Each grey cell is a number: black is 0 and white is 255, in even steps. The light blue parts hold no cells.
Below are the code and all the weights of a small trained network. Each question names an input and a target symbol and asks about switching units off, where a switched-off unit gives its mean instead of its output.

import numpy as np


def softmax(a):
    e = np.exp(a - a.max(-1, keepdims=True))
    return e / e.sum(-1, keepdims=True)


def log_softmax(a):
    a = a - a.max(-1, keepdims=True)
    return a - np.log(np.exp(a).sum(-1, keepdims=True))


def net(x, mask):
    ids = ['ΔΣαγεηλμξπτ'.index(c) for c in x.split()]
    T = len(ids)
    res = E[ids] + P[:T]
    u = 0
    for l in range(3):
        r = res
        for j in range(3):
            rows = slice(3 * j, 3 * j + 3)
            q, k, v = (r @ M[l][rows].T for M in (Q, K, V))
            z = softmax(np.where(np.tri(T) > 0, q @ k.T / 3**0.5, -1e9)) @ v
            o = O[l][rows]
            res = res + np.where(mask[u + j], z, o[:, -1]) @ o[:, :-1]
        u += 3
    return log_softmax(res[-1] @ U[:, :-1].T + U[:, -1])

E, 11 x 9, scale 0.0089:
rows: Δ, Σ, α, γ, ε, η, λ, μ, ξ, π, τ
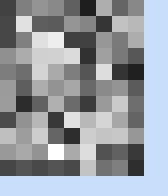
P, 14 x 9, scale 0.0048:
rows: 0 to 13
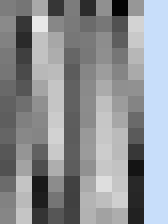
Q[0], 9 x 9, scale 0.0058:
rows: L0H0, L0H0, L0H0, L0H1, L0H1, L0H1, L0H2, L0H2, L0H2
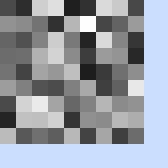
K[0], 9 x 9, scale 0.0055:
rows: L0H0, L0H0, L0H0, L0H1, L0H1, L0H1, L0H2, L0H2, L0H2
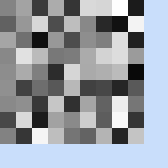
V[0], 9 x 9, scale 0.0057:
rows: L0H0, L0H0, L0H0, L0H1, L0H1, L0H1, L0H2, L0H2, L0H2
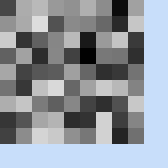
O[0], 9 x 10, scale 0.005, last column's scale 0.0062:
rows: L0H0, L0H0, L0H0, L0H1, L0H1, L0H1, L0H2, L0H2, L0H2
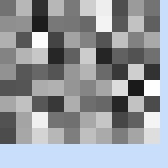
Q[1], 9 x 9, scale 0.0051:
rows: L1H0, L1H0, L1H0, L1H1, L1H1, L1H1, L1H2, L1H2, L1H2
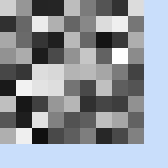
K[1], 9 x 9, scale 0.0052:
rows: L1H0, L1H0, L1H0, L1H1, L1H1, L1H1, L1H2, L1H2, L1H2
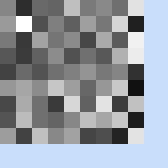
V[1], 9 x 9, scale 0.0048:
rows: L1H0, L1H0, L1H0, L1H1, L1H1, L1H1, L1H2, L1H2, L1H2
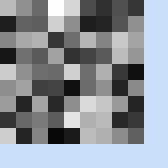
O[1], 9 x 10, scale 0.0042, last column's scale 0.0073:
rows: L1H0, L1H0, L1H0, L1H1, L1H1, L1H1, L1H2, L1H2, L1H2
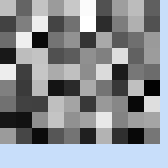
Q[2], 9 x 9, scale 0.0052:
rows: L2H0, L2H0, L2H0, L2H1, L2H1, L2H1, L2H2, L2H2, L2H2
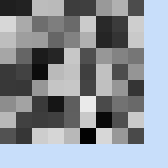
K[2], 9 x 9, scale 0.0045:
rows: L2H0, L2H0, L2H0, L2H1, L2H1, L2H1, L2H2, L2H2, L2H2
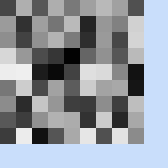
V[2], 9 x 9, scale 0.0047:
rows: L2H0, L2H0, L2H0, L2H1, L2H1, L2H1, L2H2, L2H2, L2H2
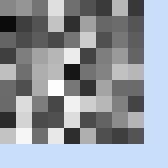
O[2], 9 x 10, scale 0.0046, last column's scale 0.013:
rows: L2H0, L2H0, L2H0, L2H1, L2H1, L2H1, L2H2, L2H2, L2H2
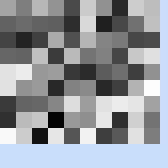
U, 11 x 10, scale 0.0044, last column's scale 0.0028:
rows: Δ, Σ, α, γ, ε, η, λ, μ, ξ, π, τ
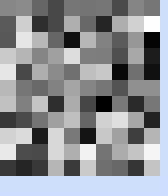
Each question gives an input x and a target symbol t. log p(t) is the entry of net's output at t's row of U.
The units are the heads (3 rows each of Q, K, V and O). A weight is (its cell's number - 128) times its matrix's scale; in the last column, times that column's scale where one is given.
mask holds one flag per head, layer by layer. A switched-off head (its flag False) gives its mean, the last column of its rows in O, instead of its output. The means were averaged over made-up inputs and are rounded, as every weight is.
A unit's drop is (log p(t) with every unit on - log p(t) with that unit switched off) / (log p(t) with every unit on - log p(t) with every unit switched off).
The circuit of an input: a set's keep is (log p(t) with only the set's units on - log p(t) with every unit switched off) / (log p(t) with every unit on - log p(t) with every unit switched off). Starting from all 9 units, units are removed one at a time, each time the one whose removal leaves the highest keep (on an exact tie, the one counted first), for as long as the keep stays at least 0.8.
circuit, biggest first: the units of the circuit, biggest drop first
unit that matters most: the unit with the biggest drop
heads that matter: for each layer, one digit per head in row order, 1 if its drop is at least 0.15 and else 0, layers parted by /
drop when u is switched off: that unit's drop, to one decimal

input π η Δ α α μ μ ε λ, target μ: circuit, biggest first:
L2H2; L1H2
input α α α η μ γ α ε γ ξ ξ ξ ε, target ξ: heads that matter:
000 / 100 / 000
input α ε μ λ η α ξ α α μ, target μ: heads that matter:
010 / 000 / 001
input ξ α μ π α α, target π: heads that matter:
000 / 100 / 001
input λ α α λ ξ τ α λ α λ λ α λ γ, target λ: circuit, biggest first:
L0H0; L2H2
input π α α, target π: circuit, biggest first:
L2H2; L1H0
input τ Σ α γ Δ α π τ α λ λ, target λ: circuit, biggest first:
L0H0
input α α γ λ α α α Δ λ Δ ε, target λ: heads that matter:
100 / 000 / 011
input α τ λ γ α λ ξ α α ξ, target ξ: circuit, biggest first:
L1H0; L1H2
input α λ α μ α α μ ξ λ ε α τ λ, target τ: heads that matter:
000 / 001 / 100
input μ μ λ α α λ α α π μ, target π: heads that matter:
000 / 101 / 001
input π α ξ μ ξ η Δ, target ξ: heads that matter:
010 / 000 / 010
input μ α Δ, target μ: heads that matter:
000 / 000 / 111
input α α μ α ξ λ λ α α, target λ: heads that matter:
100 / 000 / 010
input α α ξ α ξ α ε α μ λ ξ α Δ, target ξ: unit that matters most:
L1H0
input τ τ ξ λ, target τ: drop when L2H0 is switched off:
0.4
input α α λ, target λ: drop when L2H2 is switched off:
0.2
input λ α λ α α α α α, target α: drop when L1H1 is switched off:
0.3
